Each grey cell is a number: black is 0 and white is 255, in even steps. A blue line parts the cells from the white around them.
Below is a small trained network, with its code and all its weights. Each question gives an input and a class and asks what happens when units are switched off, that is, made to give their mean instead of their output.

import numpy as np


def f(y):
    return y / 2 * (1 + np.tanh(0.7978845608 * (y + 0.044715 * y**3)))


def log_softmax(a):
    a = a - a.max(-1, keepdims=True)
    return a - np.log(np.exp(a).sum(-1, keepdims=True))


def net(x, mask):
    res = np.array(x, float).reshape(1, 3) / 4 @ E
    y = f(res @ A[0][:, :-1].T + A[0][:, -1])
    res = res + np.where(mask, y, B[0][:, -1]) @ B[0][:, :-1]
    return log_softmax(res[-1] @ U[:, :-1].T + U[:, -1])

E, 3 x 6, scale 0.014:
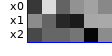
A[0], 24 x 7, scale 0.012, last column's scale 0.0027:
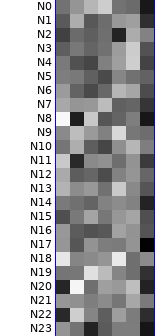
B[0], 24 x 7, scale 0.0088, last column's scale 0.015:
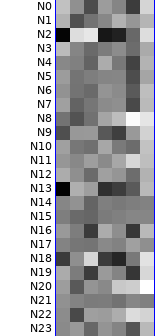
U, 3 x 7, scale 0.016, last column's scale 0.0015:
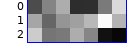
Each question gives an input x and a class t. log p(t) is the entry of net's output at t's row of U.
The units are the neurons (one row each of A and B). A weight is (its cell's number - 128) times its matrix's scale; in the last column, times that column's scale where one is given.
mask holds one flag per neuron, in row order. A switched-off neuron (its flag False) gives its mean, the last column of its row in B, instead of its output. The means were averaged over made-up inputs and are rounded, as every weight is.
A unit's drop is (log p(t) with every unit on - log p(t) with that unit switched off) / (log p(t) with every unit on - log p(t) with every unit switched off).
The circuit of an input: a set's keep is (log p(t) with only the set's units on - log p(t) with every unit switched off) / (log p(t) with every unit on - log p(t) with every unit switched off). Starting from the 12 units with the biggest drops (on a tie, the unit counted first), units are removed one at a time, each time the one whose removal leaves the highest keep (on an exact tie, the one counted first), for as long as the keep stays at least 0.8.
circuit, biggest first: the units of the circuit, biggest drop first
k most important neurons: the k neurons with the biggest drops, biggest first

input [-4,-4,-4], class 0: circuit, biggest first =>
[N18]
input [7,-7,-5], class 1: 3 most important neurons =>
[N20 N22 N9]
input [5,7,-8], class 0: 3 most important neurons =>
[N18 N13 N9]
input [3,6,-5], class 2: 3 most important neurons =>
[N2 N16 N6]
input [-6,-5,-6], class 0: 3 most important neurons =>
[N18 N13 N20]
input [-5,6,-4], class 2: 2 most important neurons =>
[N16 N20]
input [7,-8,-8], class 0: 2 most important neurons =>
[N9 N18]
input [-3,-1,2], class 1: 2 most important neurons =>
[N18 N13]
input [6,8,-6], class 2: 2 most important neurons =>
[N16 N2]
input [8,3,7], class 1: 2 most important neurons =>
[N20 N22]
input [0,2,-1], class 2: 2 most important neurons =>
[N2 N8]
